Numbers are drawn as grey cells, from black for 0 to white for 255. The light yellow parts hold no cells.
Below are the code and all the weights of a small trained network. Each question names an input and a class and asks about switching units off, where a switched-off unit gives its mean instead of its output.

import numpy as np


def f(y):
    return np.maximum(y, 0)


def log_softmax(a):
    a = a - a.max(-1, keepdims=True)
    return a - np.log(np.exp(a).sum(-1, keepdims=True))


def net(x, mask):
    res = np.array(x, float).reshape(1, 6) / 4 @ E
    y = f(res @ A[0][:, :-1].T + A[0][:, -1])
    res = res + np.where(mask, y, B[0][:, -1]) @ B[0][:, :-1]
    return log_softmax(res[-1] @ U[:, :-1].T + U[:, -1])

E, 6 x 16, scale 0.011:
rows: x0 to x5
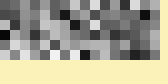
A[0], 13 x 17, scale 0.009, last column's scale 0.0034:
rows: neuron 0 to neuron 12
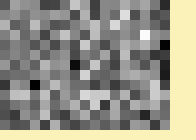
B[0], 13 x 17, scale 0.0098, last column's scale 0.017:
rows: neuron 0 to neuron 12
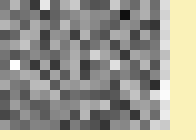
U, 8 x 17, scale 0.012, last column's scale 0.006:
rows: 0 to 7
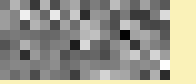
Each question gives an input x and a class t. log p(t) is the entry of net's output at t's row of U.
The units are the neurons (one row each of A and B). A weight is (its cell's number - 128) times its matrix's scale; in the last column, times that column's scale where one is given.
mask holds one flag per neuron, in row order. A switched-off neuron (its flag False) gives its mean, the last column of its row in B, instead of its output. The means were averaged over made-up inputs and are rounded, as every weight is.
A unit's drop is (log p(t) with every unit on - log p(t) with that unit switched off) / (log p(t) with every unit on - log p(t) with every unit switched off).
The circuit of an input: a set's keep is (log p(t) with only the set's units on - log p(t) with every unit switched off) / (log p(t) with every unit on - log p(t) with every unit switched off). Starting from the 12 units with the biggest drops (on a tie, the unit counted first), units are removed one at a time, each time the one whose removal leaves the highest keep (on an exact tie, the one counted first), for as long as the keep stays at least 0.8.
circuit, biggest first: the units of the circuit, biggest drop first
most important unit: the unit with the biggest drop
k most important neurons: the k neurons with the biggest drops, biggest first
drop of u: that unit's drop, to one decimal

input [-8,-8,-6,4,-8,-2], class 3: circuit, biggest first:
[neuron 1]
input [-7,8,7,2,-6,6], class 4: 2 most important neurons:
[neuron 11; neuron 0]
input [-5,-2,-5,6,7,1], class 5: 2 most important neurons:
[neuron 9; neuron 2]
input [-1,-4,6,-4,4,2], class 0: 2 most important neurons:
[neuron 6; neuron 8]
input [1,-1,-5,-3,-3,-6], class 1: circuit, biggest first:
[neuron 4; neuron 7]
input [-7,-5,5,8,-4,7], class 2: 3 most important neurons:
[neuron 8; neuron 4; neuron 7]
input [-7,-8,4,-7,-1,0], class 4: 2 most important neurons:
[neuron 3; neuron 8]
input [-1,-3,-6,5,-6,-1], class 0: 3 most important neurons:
[neuron 0; neuron 9; neuron 2]
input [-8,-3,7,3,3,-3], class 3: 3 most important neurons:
[neuron 1; neuron 5; neuron 0]
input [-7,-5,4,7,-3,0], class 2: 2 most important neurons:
[neuron 8; neuron 10]
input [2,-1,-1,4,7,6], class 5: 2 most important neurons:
[neuron 9; neuron 4]
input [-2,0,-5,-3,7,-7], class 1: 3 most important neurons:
[neuron 4; neuron 7; neuron 12]
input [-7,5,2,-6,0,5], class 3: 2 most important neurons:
[neuron 8; neuron 1]
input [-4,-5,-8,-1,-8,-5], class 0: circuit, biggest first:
[neuron 0]
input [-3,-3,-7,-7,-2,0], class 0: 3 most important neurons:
[neuron 0; neuron 8; neuron 9]
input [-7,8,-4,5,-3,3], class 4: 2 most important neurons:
[neuron 11; neuron 10]
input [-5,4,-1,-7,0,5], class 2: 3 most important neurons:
[neuron 2; neuron 4; neuron 7]
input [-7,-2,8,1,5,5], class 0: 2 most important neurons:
[neuron 6; neuron 10]
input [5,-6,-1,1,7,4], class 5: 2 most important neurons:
[neuron 9; neuron 11]
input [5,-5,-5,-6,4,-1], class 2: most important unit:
neuron 2
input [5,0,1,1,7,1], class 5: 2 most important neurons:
[neuron 9; neuron 1]
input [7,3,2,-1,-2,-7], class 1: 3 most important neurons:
[neuron 4; neuron 7; neuron 1]
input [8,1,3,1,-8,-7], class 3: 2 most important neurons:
[neuron 10; neuron 9]
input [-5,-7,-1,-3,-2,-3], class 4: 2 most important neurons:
[neuron 3; neuron 10]
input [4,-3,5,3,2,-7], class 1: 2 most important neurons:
[neuron 4; neuron 7]
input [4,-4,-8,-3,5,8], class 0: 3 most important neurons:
[neuron 0; neuron 4; neuron 7]
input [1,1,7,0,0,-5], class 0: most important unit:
neuron 6
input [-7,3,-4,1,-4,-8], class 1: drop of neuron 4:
0.7
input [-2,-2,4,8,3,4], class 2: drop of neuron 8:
0.6
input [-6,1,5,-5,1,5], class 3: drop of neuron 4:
0.3
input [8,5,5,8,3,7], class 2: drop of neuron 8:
0.8
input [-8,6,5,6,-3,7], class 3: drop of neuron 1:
0.3
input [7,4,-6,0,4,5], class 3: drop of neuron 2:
0.0
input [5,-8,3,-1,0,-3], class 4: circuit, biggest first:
[neuron 3]
